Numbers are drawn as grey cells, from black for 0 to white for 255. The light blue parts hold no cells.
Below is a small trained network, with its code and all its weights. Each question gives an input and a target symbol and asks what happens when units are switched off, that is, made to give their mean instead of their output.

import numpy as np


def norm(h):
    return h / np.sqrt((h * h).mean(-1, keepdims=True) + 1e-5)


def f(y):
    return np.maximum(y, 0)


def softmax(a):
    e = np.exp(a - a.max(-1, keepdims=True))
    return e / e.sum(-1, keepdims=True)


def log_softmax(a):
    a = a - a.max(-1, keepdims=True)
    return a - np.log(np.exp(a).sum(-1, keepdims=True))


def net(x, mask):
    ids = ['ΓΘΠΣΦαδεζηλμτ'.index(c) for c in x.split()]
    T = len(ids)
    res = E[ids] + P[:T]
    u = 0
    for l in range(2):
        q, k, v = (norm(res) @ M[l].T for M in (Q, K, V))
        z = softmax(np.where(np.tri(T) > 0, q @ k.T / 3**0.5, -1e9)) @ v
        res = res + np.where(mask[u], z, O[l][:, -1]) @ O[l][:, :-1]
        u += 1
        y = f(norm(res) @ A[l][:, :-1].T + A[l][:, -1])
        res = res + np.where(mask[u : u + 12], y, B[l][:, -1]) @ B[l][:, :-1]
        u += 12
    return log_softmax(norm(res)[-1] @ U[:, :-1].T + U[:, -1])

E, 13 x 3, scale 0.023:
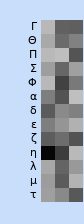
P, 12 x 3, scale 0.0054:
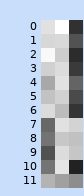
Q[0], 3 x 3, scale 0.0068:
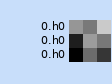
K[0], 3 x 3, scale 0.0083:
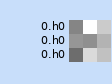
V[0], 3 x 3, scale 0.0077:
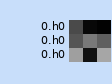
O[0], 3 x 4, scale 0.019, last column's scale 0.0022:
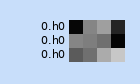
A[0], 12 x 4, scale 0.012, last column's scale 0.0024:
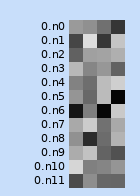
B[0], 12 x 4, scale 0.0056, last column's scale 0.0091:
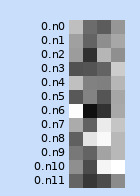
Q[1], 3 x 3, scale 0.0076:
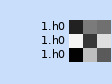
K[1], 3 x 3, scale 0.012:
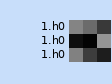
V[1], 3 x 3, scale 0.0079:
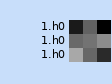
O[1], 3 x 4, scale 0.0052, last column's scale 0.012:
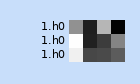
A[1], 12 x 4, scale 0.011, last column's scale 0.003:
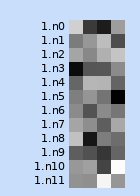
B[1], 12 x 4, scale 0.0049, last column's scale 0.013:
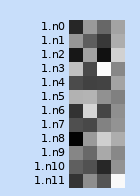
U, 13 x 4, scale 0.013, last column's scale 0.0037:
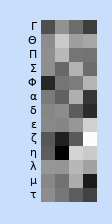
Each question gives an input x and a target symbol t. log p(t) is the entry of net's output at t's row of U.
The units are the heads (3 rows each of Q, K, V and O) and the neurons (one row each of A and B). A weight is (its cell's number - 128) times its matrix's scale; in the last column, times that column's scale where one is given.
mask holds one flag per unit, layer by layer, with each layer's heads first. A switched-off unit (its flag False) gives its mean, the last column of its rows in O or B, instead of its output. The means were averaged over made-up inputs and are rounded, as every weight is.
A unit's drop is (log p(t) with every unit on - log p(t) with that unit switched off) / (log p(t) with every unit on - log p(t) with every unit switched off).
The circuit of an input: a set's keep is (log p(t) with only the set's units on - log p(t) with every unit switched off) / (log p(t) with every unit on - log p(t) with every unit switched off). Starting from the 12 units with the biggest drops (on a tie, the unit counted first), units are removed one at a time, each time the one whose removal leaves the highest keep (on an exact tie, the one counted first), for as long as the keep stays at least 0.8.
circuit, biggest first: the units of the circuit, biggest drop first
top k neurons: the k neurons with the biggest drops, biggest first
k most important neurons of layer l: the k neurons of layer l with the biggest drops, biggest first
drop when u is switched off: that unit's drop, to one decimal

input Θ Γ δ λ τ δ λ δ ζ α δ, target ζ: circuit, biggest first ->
0.n6
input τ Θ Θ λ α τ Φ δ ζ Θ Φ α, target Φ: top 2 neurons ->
0.n10, 0.n7
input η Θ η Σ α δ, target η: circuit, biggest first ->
1.h0, 0.n7, 0.n1
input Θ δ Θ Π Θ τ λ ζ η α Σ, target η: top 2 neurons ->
0.n10, 0.n7
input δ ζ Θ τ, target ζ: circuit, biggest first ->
0.h0, 0.n6, 1.h0
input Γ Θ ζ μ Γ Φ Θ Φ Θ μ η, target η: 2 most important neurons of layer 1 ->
1.n3, 1.n2
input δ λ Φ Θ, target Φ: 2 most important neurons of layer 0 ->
0.n10, 0.n3
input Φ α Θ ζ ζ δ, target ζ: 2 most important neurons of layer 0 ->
0.n6, 0.n10
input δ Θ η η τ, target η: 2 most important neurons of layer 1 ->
1.n8, 1.n11
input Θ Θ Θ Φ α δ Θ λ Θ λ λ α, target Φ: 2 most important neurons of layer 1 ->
1.n11, 1.n2
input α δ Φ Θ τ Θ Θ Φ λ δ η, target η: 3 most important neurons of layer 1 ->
1.n3, 1.n2, 1.n11
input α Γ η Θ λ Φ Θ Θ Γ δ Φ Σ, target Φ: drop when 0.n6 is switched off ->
0.1
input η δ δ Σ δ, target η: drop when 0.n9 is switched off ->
0.2
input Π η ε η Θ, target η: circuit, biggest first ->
1.h0
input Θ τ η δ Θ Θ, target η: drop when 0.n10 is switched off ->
0.2
